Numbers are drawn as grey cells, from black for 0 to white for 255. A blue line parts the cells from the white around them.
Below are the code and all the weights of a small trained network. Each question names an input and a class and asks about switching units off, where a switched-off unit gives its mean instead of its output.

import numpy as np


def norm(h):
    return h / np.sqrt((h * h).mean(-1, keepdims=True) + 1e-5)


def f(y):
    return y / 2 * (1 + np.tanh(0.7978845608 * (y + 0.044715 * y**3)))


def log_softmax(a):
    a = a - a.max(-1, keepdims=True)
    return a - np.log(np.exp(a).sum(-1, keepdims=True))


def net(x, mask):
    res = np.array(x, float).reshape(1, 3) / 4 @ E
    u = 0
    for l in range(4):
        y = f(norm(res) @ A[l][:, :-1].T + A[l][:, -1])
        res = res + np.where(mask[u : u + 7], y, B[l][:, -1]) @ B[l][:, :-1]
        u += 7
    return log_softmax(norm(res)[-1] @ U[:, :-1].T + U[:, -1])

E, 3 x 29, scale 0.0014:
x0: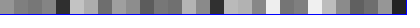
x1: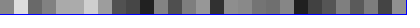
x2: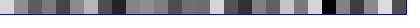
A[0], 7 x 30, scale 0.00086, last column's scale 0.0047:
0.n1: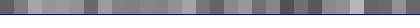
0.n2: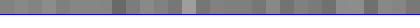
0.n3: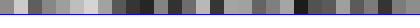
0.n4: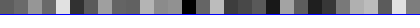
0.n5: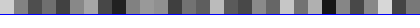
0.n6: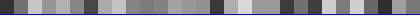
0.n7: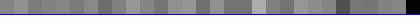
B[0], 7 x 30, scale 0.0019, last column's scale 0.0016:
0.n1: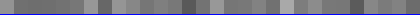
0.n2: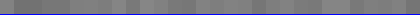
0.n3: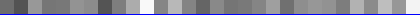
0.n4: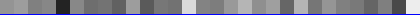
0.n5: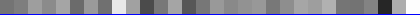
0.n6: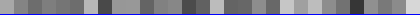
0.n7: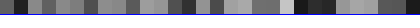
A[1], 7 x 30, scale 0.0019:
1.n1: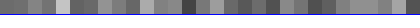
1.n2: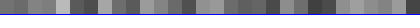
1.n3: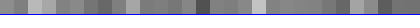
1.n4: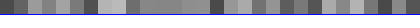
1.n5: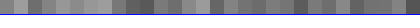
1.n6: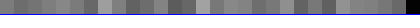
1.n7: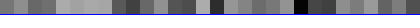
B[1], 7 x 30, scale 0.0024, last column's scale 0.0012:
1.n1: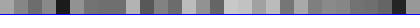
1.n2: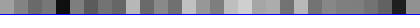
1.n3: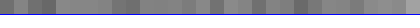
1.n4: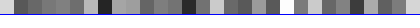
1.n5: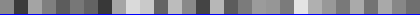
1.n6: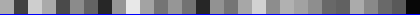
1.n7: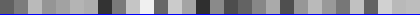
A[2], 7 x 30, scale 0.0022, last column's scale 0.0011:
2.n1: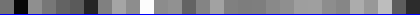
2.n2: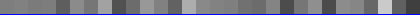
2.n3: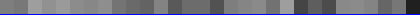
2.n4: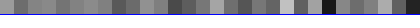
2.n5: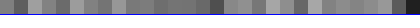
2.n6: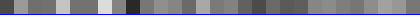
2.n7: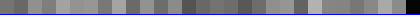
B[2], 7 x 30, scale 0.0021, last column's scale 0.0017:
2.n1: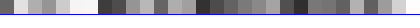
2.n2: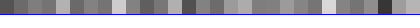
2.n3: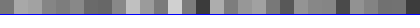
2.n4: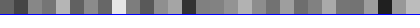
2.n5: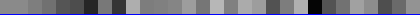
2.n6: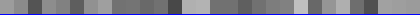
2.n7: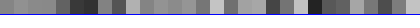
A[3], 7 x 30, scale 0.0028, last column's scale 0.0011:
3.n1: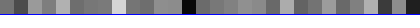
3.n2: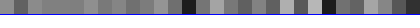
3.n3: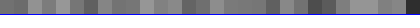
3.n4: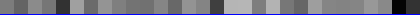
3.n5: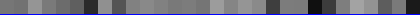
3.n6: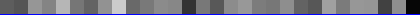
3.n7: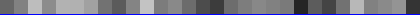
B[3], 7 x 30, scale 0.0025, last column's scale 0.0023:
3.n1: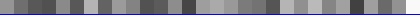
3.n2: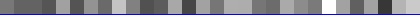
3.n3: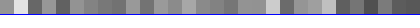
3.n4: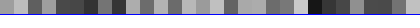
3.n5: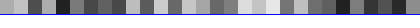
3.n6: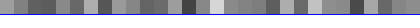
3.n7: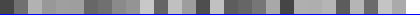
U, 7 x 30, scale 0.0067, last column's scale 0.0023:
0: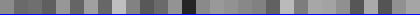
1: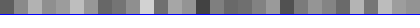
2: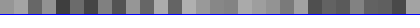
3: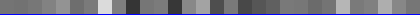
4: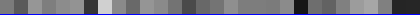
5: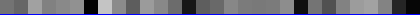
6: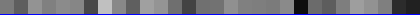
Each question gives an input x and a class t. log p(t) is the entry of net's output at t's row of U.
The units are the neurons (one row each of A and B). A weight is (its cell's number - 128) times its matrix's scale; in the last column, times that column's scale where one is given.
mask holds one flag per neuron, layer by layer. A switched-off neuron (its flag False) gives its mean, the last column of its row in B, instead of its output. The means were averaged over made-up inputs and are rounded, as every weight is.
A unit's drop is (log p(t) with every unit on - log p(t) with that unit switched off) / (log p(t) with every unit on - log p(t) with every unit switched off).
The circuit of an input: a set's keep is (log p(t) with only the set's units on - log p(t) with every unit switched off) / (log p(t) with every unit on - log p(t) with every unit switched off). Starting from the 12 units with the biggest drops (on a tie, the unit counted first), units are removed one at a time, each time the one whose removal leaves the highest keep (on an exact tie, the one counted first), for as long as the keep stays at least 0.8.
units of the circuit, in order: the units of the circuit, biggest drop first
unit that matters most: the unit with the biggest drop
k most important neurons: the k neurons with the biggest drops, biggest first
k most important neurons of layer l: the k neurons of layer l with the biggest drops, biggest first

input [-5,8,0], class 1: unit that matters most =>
1.n7
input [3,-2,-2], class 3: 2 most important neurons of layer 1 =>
(1.n1; 1.n2)
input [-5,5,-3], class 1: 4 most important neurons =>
(1.n7; 2.n7; 2.n5; 3.n4)
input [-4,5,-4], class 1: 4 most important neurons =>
(0.n5; 1.n7; 2.n4; 2.n2)
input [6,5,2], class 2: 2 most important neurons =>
(2.n1; 3.n4)
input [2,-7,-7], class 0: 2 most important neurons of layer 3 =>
(3.n1; 3.n6)
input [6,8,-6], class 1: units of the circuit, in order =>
(1.n7; 0.n5)
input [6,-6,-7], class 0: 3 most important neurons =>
(0.n3; 1.n4; 0.n4)
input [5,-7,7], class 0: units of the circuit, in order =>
(2.n4; 3.n2)
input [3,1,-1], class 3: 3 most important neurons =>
(2.n6; 0.n4; 1.n1)
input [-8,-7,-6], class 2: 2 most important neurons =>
(0.n3; 1.n7)
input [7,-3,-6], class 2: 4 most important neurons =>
(3.n4; 0.n5; 2.n4; 2.n2)
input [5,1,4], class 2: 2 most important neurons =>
(1.n4; 0.n6)
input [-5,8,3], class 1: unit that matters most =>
1.n7
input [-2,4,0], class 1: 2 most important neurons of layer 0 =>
(0.n5; 0.n6)
